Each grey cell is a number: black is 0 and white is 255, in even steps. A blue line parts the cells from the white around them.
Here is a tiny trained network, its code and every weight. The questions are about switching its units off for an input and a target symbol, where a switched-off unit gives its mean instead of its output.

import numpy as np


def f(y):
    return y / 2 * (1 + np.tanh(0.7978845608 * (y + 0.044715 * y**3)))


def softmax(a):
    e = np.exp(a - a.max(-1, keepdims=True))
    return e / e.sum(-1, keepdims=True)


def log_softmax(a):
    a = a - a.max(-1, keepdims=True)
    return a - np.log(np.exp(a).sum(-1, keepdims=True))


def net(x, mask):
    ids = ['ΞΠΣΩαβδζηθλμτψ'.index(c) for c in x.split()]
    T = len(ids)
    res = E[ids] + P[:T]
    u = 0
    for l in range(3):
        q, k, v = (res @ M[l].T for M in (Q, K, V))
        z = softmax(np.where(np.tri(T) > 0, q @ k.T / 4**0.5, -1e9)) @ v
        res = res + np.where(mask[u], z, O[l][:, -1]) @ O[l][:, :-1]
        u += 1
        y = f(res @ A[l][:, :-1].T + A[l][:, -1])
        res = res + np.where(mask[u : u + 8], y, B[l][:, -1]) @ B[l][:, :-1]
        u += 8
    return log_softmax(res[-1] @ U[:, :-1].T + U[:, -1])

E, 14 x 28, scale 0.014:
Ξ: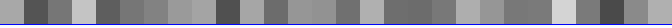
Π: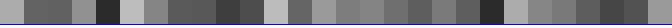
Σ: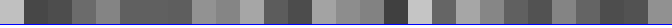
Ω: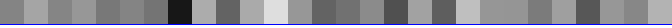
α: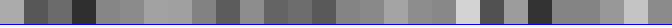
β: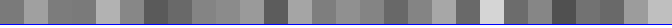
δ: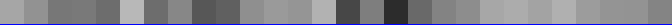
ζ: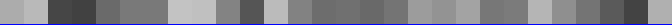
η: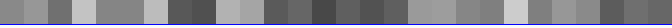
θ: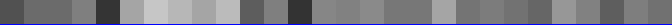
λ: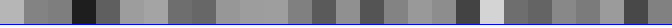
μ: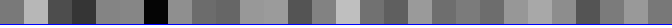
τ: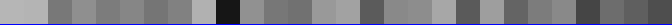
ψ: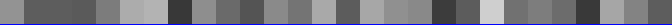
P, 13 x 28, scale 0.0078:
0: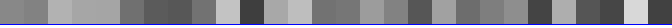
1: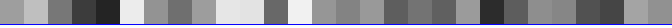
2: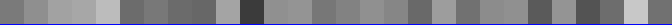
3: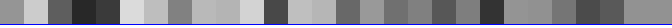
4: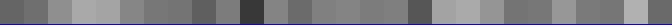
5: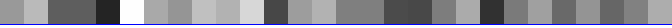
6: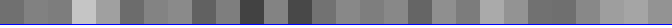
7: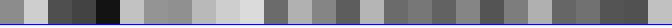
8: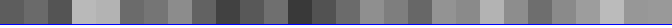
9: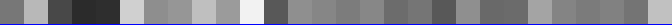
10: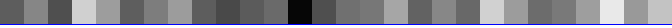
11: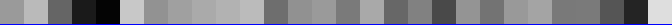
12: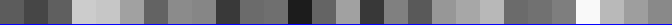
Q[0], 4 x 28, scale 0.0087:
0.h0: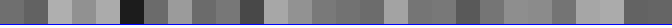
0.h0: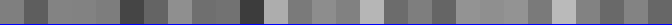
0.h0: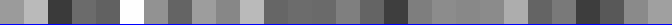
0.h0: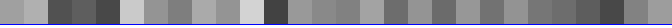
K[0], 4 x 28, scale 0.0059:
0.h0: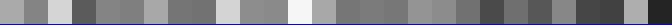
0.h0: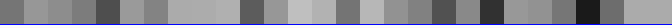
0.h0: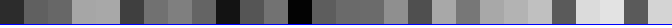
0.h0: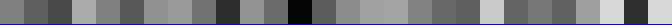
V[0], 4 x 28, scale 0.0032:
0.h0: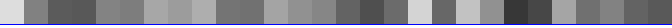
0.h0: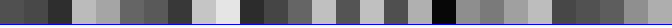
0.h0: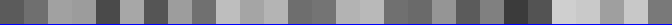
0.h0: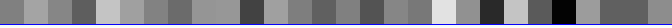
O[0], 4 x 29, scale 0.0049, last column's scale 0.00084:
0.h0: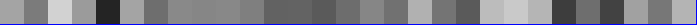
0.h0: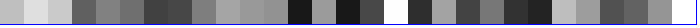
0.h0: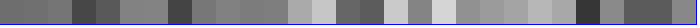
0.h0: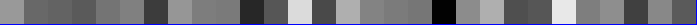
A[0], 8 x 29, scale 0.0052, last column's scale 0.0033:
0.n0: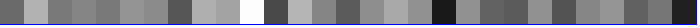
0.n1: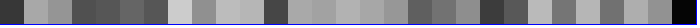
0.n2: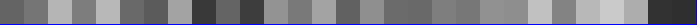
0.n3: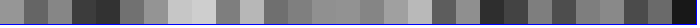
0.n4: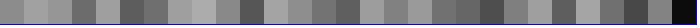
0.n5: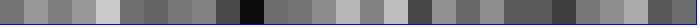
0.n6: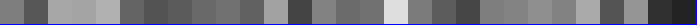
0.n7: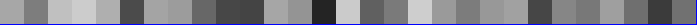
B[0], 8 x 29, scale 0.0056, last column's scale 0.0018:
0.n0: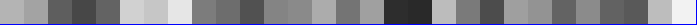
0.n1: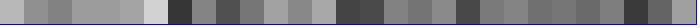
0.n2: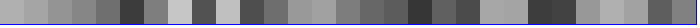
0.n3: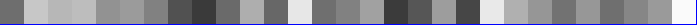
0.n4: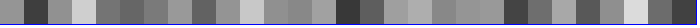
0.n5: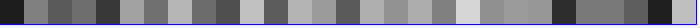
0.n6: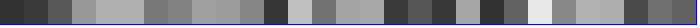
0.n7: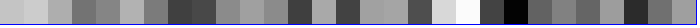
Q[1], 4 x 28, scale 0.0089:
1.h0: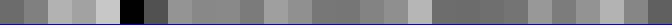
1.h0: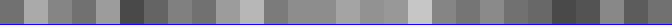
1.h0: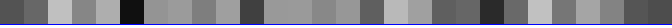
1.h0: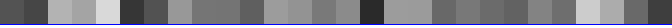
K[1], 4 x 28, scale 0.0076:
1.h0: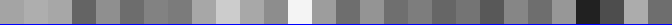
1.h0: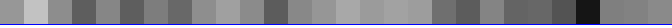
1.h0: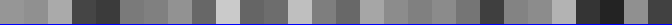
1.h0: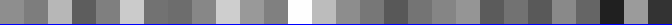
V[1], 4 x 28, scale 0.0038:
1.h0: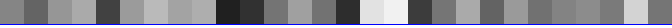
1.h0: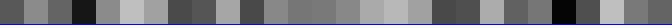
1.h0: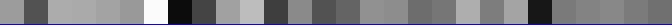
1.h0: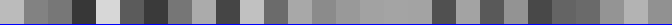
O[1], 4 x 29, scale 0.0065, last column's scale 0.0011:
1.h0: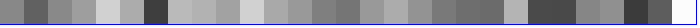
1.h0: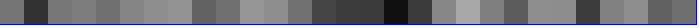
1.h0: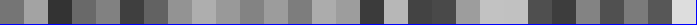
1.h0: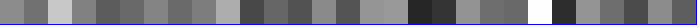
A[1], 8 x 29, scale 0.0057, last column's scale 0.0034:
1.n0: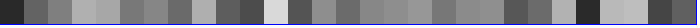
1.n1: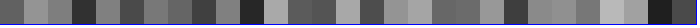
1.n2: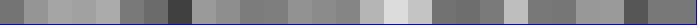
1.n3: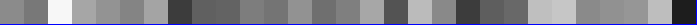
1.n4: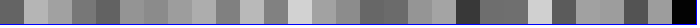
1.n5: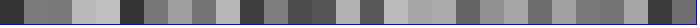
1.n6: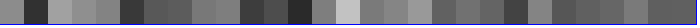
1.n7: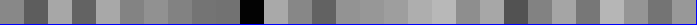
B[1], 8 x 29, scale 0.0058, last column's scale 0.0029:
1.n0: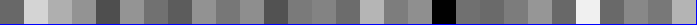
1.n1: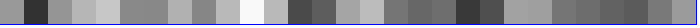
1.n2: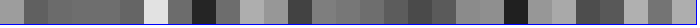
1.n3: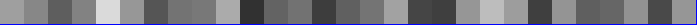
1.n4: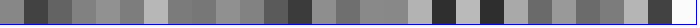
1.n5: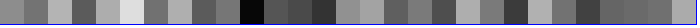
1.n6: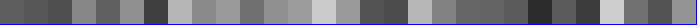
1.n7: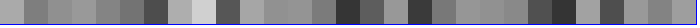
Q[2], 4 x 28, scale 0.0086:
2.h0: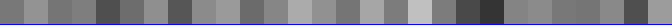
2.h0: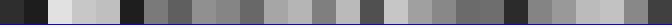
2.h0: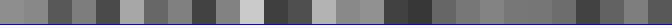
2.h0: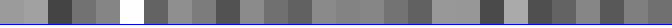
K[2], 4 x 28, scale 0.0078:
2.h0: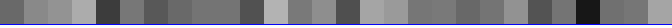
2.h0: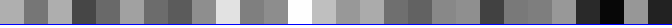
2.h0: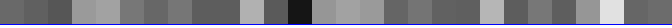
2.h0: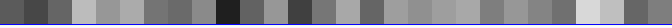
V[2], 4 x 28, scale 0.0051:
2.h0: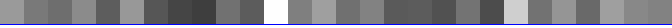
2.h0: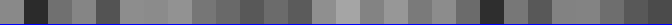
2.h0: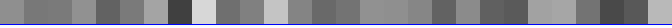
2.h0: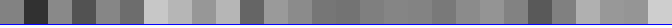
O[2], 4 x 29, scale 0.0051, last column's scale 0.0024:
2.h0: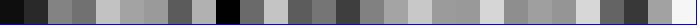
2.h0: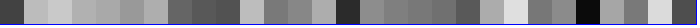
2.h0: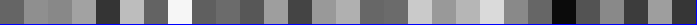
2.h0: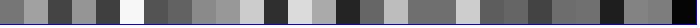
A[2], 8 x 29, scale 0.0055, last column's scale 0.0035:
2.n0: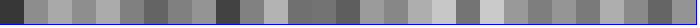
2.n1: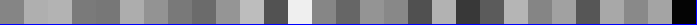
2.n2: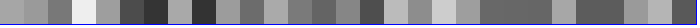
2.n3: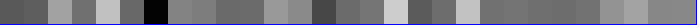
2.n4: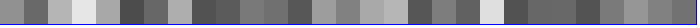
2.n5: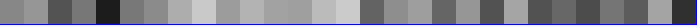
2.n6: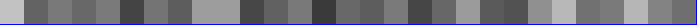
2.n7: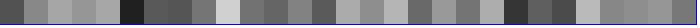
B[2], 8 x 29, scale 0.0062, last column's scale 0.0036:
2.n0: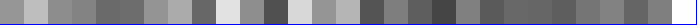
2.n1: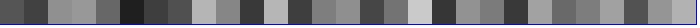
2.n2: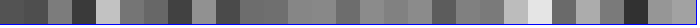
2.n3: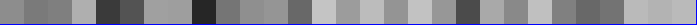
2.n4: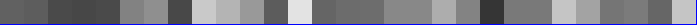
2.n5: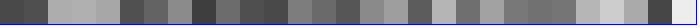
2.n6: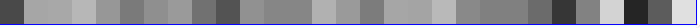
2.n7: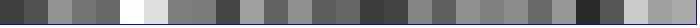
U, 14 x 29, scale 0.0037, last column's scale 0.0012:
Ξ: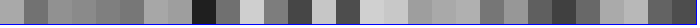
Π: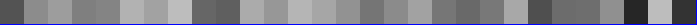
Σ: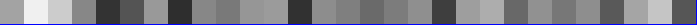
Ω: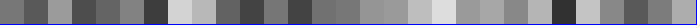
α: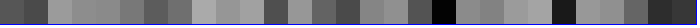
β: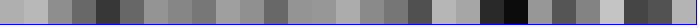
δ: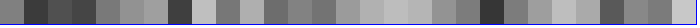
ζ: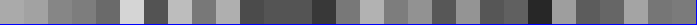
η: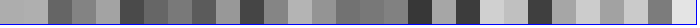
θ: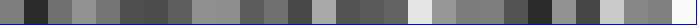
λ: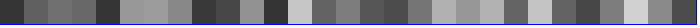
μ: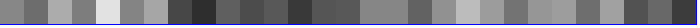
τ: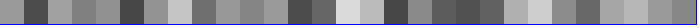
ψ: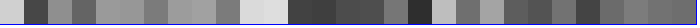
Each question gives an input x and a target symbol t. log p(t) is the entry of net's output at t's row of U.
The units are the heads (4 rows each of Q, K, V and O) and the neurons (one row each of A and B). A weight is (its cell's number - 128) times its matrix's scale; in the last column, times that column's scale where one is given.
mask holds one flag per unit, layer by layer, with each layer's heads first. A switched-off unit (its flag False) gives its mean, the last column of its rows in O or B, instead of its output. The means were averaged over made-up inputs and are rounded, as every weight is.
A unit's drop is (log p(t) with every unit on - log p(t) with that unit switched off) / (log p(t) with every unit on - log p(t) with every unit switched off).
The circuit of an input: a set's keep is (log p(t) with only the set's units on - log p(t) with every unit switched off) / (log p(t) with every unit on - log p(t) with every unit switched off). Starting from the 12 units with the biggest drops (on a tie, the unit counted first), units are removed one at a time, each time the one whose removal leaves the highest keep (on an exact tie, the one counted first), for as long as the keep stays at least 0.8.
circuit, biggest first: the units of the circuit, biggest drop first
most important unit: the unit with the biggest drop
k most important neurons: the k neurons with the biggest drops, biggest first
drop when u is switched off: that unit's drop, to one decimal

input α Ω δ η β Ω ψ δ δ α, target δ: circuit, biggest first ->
2.h0, 0.n2
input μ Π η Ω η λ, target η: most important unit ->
1.h0
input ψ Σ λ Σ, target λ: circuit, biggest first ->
1.h0, 0.h0, 0.n3
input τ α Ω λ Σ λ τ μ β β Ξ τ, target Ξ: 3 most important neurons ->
1.n4, 2.n5, 1.n2
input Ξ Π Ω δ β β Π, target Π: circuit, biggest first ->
2.h0, 2.n0, 1.h0
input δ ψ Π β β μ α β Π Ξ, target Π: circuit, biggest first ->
2.h0, 1.h0, 2.n0
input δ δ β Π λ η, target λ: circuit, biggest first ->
1.h0, 0.h0
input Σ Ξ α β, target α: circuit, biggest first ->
1.h0, 2.h0
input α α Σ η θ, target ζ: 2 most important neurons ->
1.n5, 1.n0
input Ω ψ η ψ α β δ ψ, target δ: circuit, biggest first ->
2.h0, 0.n2, 1.h0
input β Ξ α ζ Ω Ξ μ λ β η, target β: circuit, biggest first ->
2.h0, 2.n6, 1.h0, 0.n0
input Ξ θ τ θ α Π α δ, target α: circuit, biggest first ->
1.h0, 2.h0, 2.n1
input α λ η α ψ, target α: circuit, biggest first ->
1.n0, 1.h0, 0.n5
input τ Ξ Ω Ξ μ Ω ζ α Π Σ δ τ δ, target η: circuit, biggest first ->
0.n2, 1.h0, 2.h0
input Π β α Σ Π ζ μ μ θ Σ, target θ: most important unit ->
2.n1
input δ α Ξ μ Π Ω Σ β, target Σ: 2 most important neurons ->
1.n6, 2.n1
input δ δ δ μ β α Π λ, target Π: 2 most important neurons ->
2.n0, 0.n3
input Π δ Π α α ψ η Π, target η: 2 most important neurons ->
2.n5, 0.n7
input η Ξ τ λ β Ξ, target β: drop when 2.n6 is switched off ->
0.3
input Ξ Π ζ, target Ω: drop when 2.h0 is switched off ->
0.5
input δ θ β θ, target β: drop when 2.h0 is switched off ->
0.9
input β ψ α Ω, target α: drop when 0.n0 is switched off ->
0.1
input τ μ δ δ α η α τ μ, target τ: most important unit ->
1.n1
